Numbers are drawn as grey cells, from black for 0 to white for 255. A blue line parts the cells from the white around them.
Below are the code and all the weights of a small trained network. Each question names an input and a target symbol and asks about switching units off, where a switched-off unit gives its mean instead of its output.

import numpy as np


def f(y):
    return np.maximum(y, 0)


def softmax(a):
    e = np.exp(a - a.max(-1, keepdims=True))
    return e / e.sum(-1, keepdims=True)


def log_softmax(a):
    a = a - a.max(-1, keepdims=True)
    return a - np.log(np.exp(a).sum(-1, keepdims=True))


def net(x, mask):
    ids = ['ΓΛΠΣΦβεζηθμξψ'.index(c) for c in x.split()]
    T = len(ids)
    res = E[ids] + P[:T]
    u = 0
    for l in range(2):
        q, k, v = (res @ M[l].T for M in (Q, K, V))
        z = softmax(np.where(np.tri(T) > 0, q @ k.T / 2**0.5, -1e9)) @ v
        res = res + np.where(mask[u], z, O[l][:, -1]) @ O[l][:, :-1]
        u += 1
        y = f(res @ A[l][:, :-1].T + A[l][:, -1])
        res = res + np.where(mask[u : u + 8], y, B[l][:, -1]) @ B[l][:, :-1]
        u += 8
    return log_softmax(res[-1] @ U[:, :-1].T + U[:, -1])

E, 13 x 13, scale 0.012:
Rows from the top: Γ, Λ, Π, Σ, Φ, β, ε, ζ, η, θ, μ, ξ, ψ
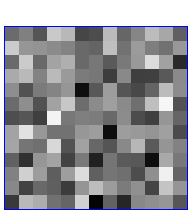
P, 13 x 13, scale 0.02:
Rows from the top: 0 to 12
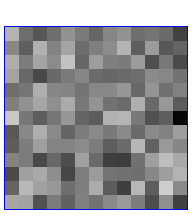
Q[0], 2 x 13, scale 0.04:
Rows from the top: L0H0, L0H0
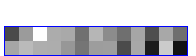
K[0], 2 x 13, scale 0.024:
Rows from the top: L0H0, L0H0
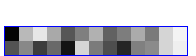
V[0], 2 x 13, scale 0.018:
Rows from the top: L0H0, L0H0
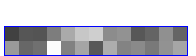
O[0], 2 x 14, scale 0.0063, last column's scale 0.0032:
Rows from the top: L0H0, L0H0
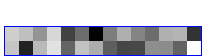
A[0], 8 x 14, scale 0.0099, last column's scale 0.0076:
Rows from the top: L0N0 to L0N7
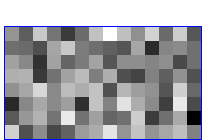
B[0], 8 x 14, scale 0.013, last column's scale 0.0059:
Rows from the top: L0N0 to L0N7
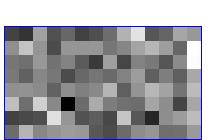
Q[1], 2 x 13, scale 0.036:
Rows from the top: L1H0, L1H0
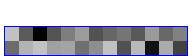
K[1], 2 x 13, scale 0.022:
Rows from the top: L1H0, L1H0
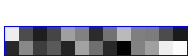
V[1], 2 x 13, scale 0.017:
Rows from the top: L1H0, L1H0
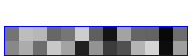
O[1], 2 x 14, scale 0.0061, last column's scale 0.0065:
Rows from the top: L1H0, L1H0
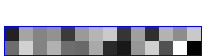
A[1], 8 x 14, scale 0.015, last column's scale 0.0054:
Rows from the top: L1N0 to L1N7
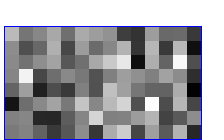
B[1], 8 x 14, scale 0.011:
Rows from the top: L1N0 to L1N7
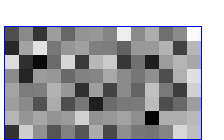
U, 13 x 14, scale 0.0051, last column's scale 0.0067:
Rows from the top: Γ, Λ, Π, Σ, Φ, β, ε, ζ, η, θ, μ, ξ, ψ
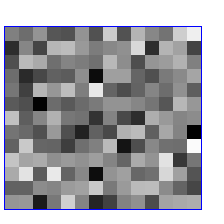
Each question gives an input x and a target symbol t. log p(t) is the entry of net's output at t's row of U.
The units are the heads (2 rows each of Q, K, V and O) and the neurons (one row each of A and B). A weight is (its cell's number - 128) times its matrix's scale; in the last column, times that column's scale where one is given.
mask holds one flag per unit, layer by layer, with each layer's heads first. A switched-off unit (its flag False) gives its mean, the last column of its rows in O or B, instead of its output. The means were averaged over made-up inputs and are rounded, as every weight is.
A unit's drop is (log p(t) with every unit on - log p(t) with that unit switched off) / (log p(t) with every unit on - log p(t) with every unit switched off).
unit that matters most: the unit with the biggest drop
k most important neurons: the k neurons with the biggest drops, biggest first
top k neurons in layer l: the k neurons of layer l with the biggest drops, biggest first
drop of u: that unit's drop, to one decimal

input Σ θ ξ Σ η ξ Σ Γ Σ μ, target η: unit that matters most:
L1H0
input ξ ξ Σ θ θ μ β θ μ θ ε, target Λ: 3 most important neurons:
L1N1; L1N2; L1N0
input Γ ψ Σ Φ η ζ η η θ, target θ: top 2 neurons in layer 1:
L1N0; L1N3
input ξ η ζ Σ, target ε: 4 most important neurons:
L0N7; L1N4; L1N3; L1N0
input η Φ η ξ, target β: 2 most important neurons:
L1N0; L0N2
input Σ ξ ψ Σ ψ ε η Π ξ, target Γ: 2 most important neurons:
L0N7; L1N3
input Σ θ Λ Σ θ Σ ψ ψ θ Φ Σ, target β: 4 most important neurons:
L1N0; L0N1; L1N2; L0N4
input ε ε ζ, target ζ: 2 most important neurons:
L0N6; L0N5
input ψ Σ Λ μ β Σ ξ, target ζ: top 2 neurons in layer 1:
L1N4; L1N7
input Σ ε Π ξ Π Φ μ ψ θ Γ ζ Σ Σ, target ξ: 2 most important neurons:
L1N1; L1N0
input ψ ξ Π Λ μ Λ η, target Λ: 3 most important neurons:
L1N6; L0N7; L1N0
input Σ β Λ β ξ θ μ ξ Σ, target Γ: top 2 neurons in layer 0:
L0N7; L0N1
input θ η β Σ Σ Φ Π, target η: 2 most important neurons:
L0N2; L0N1
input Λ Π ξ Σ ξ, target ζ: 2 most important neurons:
L0N0; L1N4
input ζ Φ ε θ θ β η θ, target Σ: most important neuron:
L0N1
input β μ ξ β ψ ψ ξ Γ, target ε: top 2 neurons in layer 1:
L1N5; L1N1
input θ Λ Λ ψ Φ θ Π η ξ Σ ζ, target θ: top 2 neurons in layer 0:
L0N5; L0N4
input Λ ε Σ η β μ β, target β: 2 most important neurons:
L1N0; L0N2
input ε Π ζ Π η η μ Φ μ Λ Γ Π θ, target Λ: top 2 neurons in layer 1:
L1N6; L1N0
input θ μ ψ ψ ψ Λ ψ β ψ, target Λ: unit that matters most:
L0N6
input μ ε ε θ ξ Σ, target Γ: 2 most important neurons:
L1N3; L0N7
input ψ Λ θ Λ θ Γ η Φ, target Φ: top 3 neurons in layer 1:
L1N2; L1N1; L1N0
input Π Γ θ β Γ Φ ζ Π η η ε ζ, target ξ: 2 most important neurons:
L1N0; L0N4
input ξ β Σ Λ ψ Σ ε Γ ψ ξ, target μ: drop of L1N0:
0.2
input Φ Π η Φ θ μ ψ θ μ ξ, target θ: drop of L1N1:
0.0
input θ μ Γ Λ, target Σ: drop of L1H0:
0.6
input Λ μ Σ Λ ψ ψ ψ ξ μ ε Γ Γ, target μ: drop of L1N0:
0.2
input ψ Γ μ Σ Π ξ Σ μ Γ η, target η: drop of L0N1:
0.0
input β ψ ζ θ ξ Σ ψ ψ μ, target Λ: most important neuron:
L0N6
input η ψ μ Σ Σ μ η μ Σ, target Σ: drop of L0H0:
0.3
